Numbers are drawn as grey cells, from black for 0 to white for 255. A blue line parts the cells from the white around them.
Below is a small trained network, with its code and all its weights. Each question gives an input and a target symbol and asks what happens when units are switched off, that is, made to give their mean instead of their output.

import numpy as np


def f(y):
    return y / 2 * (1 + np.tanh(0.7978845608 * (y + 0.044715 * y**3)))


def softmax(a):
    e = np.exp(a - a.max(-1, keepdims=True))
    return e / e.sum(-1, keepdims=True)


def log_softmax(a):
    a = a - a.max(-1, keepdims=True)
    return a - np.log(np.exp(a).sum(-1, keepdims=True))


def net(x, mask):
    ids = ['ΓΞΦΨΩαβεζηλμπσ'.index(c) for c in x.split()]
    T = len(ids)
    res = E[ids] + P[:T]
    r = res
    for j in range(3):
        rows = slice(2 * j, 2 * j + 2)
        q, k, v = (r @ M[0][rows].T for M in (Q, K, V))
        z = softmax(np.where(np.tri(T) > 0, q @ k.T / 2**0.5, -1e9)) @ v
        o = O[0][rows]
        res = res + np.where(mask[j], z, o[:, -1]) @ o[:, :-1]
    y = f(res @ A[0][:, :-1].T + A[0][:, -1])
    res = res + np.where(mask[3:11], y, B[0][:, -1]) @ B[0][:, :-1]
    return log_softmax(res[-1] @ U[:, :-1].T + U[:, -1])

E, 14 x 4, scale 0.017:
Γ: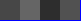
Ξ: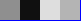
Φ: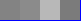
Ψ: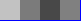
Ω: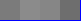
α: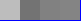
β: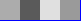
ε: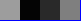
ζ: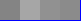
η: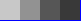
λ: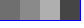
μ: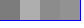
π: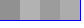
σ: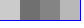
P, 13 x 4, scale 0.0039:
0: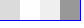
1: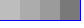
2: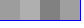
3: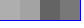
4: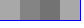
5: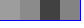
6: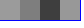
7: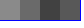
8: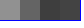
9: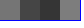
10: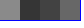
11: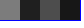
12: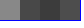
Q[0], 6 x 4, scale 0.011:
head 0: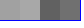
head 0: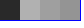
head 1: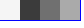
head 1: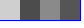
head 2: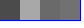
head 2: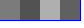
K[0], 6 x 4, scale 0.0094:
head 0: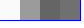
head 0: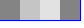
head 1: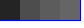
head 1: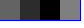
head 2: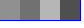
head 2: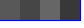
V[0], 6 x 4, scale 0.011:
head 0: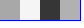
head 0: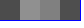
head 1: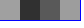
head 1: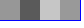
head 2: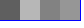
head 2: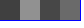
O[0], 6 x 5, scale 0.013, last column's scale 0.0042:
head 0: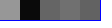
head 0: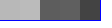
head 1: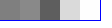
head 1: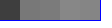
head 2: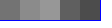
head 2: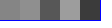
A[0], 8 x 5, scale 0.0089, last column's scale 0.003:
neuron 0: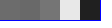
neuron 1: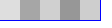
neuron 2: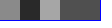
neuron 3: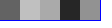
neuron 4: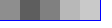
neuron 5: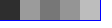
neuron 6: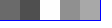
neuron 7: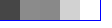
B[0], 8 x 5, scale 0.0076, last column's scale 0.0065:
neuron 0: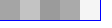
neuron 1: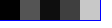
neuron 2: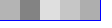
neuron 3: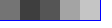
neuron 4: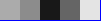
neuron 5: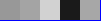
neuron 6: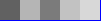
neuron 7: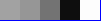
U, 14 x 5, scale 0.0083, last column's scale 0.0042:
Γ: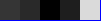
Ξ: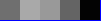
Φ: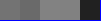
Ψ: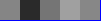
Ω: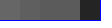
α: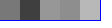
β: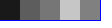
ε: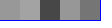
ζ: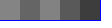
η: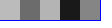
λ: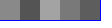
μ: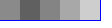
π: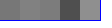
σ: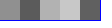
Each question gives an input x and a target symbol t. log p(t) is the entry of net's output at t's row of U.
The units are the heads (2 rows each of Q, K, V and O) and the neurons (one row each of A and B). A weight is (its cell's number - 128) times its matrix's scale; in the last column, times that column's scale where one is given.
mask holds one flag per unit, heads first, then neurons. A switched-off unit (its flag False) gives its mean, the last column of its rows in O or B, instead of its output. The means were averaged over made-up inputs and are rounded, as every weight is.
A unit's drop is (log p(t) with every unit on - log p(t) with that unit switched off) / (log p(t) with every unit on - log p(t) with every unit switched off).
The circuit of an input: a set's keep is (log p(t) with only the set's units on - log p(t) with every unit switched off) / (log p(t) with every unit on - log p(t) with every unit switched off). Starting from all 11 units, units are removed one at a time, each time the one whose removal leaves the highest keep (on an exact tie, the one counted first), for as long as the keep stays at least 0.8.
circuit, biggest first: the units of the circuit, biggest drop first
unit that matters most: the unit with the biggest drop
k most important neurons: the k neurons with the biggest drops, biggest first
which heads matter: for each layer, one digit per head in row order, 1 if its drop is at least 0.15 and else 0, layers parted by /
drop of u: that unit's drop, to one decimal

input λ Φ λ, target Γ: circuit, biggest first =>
neuron 3; head 1
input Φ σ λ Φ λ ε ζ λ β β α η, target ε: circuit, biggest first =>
head 1
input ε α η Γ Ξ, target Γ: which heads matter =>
110
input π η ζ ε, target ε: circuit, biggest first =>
head 1; neuron 0; neuron 4
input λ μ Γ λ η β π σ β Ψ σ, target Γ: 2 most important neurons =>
neuron 1; neuron 4
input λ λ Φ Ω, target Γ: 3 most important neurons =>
neuron 3; neuron 0; neuron 2
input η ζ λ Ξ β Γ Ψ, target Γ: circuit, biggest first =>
head 1; neuron 1; neuron 0
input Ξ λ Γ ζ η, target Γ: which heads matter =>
010
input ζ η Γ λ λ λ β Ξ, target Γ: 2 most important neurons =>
neuron 1; neuron 2
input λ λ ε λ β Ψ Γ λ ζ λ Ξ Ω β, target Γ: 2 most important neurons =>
neuron 1; neuron 2
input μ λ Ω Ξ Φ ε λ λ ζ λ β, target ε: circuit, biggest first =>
head 1; neuron 0; neuron 4; neuron 7
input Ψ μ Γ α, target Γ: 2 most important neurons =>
neuron 1; neuron 0
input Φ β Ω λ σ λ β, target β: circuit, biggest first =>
neuron 6; neuron 1; neuron 5
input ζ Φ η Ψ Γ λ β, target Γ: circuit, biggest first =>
neuron 1; head 1
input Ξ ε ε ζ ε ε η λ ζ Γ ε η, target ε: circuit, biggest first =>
head 1; head 0
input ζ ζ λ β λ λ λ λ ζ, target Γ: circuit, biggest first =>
neuron 0; head 1
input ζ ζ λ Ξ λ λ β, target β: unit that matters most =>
neuron 6
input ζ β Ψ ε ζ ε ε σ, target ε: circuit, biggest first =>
head 1; neuron 0; neuron 4
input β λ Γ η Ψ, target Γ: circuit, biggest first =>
head 1; neuron 1
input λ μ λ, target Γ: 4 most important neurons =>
neuron 3; neuron 0; neuron 1; neuron 5
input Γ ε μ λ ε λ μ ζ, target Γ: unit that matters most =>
neuron 0
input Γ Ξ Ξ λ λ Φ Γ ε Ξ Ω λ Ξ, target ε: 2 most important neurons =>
neuron 0; neuron 4
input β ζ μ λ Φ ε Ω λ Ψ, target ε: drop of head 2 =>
0.0
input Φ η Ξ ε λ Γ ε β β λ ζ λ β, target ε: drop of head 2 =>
0.2
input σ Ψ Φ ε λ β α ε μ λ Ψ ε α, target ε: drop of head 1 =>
1.0
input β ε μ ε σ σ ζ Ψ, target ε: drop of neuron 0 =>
0.3
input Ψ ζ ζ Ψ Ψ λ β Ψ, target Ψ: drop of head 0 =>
0.9
